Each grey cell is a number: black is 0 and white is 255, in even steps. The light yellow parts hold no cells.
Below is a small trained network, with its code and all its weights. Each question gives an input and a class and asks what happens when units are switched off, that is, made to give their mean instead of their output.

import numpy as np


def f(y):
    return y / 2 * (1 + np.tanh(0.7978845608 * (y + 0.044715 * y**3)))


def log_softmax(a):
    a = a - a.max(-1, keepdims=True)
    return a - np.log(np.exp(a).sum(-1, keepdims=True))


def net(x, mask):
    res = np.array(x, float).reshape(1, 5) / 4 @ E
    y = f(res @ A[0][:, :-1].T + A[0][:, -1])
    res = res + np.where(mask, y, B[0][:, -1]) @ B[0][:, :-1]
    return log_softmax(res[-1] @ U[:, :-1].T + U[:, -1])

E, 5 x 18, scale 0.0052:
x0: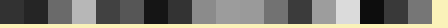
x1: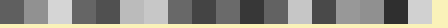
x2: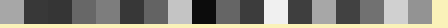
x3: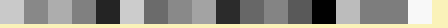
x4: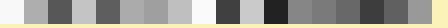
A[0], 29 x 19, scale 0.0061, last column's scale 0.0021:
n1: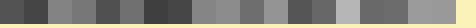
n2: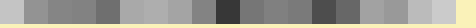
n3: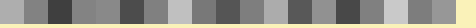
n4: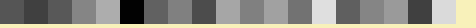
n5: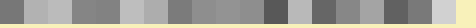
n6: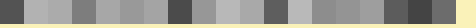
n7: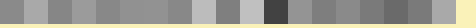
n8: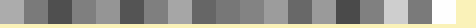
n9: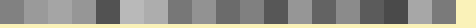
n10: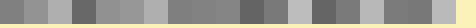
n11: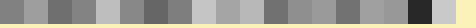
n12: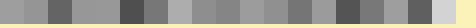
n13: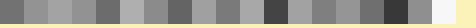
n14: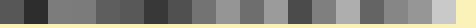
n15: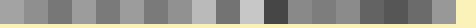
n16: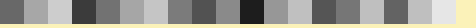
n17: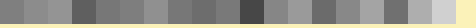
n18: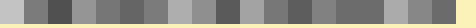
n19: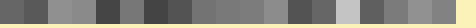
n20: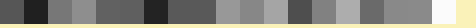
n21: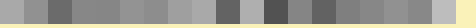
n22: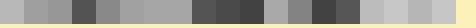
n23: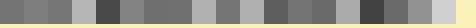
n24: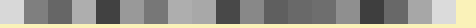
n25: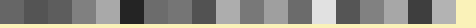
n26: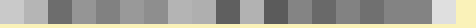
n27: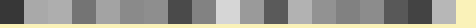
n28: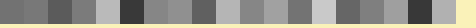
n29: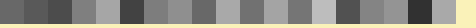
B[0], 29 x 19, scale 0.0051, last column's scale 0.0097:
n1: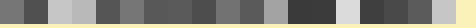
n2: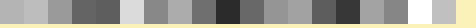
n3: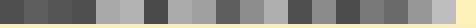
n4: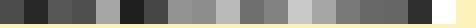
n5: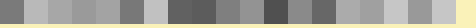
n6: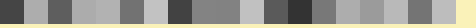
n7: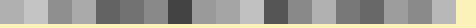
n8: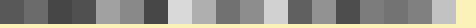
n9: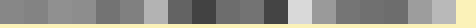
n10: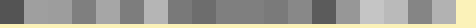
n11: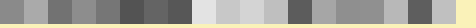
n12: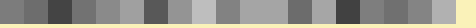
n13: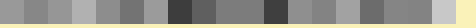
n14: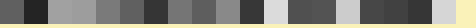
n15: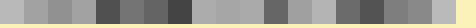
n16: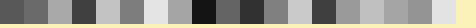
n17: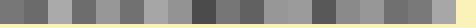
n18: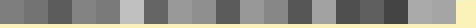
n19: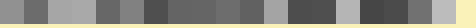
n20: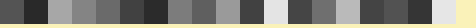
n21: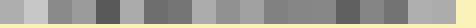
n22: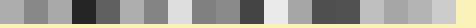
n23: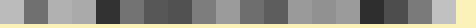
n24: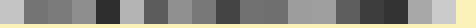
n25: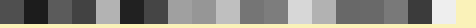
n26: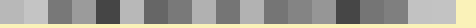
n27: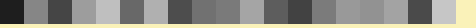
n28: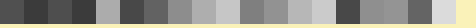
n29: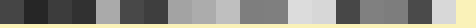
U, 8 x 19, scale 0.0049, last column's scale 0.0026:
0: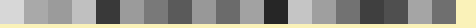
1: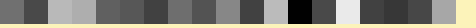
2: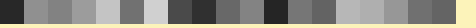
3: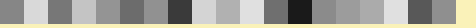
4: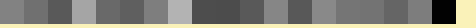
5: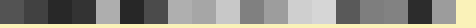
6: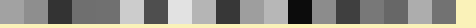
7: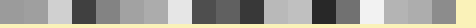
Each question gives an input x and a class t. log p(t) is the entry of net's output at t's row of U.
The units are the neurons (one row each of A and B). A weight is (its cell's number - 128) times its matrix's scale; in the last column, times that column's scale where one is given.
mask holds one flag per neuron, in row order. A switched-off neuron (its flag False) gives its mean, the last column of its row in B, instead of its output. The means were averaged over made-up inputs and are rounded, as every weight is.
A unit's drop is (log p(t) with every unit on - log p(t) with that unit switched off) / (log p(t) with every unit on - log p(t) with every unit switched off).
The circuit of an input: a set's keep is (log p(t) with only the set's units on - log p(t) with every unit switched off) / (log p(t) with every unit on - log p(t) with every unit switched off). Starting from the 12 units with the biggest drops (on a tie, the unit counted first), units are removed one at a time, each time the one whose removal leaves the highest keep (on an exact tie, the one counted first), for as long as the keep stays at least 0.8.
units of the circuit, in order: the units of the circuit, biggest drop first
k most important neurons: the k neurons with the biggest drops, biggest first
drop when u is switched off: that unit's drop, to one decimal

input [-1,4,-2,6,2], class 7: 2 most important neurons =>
(n16, n22)
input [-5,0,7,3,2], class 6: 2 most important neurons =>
(n3, n8)
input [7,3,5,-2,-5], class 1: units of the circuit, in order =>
(n1)
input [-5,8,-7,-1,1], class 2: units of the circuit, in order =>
(n6, n5)
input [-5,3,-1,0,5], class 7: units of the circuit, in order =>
(n22, n2)
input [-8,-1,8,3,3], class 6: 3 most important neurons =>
(n3, n8, n18)
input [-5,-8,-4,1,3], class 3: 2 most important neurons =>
(n11, n7)
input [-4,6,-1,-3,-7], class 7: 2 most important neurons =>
(n22, n16)
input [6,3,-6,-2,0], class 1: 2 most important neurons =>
(n1, n23)
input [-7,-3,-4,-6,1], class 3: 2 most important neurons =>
(n6, n11)
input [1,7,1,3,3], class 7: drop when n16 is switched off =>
0.2
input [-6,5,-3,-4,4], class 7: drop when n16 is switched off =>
0.2
